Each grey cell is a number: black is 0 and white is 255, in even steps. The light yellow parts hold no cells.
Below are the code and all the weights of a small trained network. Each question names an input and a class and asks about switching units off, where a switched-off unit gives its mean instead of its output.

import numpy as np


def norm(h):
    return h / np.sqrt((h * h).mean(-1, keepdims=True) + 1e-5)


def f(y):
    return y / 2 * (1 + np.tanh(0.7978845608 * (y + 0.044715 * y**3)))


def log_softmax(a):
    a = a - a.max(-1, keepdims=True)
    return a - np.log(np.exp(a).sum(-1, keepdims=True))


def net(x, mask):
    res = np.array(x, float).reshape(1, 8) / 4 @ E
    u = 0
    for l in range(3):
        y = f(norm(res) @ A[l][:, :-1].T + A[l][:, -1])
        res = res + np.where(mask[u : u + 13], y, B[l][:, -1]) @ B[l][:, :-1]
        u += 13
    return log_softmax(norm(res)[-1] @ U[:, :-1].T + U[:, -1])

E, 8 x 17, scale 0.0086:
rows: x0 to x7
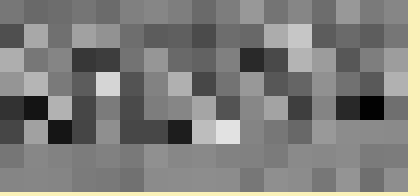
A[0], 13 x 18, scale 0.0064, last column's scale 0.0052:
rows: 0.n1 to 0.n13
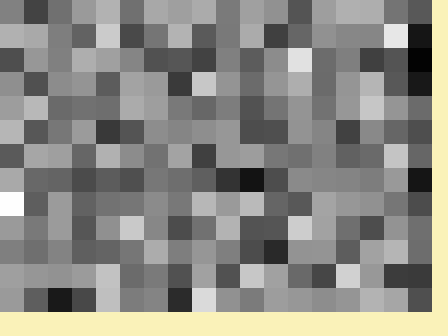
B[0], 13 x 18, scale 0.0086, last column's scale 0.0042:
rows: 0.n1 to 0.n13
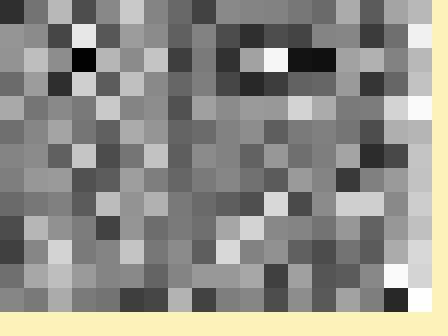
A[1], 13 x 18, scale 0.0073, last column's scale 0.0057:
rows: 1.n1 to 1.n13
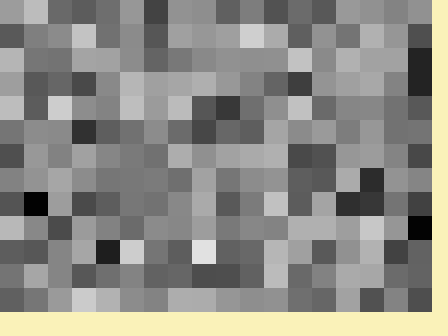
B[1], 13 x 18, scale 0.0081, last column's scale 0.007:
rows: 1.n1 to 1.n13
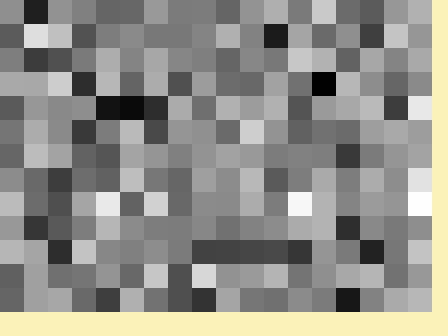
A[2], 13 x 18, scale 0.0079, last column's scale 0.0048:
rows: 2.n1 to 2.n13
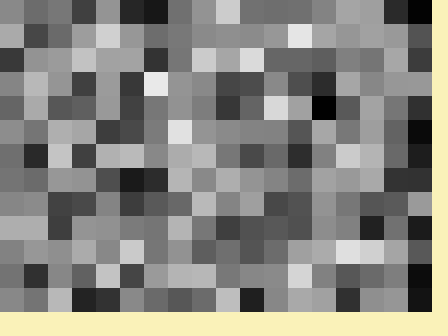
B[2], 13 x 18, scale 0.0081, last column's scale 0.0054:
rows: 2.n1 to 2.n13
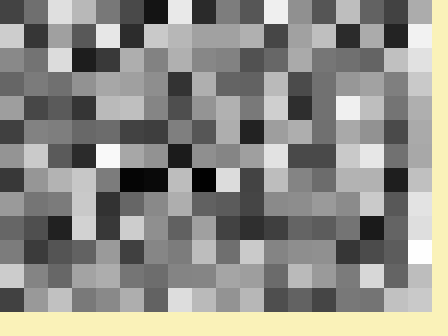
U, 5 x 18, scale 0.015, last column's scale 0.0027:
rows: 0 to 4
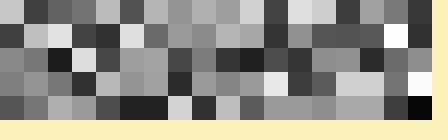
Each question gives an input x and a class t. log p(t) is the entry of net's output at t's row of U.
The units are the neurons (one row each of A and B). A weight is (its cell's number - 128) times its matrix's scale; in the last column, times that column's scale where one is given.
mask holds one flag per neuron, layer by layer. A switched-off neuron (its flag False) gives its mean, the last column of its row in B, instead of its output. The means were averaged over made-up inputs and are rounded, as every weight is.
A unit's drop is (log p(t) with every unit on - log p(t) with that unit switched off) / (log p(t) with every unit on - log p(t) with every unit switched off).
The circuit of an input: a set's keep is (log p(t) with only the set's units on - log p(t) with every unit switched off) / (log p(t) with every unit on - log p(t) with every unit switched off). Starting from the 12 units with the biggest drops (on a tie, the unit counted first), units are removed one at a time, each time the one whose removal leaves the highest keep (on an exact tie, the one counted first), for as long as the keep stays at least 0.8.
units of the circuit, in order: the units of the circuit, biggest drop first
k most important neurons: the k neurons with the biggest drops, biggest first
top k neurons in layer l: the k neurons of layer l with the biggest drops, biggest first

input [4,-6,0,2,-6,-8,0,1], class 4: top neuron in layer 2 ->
[2.n8]
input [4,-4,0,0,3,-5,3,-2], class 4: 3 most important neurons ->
[1.n5 0.n3 2.n8]
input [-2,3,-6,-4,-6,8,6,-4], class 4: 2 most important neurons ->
[0.n13 1.n9]
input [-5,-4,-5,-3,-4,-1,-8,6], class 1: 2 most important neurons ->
[0.n12 0.n1]
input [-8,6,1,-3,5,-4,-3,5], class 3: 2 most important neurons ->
[0.n3 2.n5]
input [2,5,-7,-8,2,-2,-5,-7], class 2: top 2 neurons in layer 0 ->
[0.n4 0.n11]
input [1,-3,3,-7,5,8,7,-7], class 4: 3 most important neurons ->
[0.n13 0.n2 2.n1]
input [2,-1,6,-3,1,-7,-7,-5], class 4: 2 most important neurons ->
[1.n5 2.n8]
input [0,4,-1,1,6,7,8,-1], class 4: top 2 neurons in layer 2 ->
[2.n1 2.n9]
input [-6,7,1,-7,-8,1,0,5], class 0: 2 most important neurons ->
[0.n5 2.n2]
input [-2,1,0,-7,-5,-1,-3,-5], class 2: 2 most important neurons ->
[0.n4 1.n11]
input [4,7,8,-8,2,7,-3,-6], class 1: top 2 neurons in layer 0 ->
[0.n2 0.n8]
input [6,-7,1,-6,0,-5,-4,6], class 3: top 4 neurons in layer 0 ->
[0.n9 0.n2 0.n7 0.n1]
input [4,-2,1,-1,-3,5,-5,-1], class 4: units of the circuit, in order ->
[0.n13]
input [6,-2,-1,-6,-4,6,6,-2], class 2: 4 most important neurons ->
[0.n4 1.n11 1.n5 2.n10]
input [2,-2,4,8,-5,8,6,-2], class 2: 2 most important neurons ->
[0.n2 1.n5]
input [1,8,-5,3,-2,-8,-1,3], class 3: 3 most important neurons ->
[0.n3 2.n5 0.n13]
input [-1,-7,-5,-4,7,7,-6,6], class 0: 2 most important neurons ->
[1.n9 1.n5]
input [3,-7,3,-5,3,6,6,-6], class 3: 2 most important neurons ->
[0.n9 2.n7]
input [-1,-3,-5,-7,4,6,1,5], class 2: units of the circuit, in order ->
[1.n11]
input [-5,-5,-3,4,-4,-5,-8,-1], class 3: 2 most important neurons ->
[0.n9 0.n13]
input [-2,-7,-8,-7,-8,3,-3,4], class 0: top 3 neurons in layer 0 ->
[0.n11 0.n5 0.n10]
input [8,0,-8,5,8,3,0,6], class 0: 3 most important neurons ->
[1.n9 0.n11 0.n10]
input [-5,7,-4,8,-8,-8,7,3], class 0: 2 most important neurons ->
[0.n5 1.n11]
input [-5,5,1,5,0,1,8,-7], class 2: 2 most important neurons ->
[0.n2 0.n7]
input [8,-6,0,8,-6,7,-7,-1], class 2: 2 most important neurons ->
[0.n2 1.n5]
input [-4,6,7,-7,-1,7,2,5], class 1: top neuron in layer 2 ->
[2.n13]
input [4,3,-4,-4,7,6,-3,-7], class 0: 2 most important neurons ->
[1.n9 1.n5]
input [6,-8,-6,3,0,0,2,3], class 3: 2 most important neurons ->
[0.n9 2.n7]
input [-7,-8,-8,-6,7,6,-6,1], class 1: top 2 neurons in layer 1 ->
[1.n2 1.n7]
